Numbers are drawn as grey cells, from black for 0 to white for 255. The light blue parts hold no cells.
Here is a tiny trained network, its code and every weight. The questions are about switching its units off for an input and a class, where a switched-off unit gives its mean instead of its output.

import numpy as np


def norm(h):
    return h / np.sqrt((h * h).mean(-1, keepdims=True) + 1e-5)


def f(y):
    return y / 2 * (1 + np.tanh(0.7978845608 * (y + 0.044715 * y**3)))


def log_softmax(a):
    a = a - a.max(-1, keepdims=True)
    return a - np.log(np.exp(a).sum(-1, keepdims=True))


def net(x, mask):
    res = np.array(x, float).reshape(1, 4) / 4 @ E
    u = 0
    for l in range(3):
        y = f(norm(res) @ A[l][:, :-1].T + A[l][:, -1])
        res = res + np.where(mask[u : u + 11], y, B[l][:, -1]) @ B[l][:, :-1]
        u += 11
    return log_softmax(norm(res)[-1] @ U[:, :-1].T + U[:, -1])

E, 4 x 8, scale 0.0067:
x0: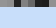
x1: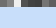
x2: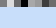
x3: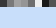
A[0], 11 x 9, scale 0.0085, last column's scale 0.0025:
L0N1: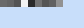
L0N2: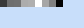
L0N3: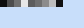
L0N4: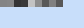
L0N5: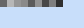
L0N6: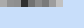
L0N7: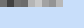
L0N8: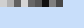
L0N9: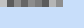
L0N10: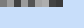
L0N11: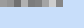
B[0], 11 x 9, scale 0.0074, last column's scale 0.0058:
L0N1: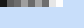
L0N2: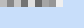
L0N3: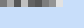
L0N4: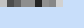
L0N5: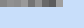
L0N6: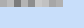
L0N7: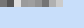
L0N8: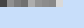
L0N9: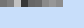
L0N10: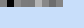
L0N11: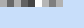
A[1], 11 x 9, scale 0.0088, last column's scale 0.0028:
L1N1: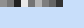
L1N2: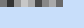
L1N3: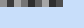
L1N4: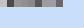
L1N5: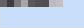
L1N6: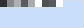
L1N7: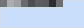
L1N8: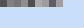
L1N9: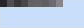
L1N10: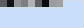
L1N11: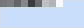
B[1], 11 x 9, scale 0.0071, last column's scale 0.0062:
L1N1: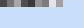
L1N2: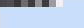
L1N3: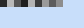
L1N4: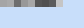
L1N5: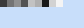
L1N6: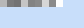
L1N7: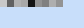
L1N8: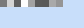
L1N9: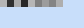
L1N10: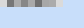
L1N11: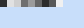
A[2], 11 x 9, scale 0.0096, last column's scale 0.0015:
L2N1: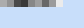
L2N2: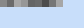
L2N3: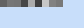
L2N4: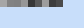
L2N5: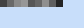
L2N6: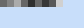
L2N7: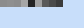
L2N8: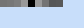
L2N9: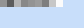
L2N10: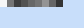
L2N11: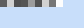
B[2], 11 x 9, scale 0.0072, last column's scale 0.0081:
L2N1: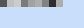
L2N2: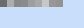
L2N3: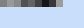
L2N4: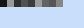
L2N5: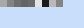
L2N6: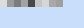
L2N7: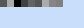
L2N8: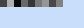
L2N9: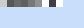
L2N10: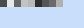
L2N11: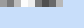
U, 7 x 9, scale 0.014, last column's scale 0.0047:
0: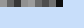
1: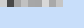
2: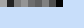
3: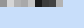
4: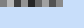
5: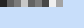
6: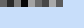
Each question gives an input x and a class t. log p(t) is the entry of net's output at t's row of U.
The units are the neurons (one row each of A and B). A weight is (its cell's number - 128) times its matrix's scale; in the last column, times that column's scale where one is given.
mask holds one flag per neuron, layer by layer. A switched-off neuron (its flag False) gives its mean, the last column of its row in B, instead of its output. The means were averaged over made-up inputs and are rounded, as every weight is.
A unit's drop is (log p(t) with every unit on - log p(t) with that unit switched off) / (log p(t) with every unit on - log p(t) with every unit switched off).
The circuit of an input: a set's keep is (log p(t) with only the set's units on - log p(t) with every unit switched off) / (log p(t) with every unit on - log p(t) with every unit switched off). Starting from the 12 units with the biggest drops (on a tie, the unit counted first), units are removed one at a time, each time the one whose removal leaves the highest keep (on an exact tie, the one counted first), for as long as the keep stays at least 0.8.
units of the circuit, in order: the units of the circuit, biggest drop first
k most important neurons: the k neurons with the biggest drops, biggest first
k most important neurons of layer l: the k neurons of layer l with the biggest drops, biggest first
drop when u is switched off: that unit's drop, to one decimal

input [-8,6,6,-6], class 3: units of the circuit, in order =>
L2N3
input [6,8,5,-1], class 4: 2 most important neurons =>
L1N7, L0N1
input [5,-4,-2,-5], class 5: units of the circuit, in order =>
L0N2, L1N1
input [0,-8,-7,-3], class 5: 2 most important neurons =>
L0N3, L1N2
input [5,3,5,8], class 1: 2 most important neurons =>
L1N9, L1N10
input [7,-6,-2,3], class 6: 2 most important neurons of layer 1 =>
L1N9, L1N10
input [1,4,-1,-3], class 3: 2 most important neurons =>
L1N3, L0N1
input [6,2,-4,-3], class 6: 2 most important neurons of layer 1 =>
L1N9, L1N5
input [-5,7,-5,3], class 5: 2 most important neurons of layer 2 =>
L2N9, L2N5
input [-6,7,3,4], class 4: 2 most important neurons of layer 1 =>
L1N5, L1N7
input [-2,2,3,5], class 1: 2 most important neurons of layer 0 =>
L0N3, L0N2
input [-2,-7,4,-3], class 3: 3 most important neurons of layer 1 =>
L1N4, L1N5, L1N6
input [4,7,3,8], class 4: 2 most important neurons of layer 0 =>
L0N5, L0N7
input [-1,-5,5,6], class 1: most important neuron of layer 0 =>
L0N7
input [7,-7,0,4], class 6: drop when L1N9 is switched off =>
0.2
